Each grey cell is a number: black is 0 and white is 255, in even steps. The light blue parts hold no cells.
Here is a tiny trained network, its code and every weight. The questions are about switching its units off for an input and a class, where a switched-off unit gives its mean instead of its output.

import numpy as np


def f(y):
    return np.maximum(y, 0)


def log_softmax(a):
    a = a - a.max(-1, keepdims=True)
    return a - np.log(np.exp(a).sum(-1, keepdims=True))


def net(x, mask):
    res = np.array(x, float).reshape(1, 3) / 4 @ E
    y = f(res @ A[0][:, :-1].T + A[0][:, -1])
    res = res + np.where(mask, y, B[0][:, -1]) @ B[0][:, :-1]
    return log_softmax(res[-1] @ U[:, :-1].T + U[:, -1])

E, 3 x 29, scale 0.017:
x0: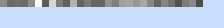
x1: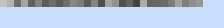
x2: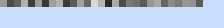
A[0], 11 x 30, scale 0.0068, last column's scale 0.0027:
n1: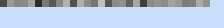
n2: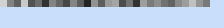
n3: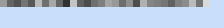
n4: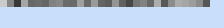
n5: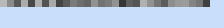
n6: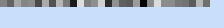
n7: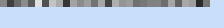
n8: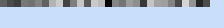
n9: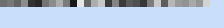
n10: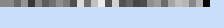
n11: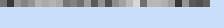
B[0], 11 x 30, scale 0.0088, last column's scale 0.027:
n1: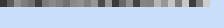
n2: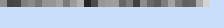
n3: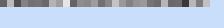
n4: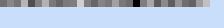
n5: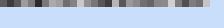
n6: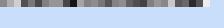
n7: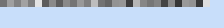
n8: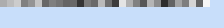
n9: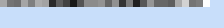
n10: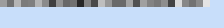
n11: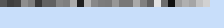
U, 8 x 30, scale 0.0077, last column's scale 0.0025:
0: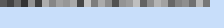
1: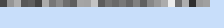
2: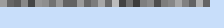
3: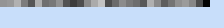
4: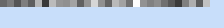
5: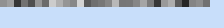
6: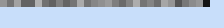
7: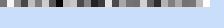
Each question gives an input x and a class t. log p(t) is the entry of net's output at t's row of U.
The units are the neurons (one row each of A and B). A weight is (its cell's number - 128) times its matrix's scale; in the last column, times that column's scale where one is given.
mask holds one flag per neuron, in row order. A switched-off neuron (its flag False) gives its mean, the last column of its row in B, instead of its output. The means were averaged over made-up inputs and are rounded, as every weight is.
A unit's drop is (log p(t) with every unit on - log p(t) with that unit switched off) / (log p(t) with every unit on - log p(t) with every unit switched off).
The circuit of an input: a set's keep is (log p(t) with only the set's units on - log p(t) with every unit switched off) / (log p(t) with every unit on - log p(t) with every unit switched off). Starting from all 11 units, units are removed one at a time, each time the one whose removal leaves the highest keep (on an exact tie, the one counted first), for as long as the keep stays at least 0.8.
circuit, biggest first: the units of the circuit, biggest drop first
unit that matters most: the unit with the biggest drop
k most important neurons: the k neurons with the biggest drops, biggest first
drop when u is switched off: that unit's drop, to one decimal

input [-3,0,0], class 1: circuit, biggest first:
[n8, n2]
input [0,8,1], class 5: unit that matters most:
n9
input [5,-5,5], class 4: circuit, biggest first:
[n7, n11]
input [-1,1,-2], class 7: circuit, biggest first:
[n6, n9]
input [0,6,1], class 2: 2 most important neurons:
[n7, n4]
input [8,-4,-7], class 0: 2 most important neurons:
[n11, n7]
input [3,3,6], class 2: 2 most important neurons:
[n2, n5]
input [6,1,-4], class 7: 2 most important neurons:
[n7, n5]
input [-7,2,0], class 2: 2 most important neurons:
[n9, n8]
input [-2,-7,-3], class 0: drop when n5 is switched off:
0.2
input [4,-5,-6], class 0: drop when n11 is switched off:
0.1
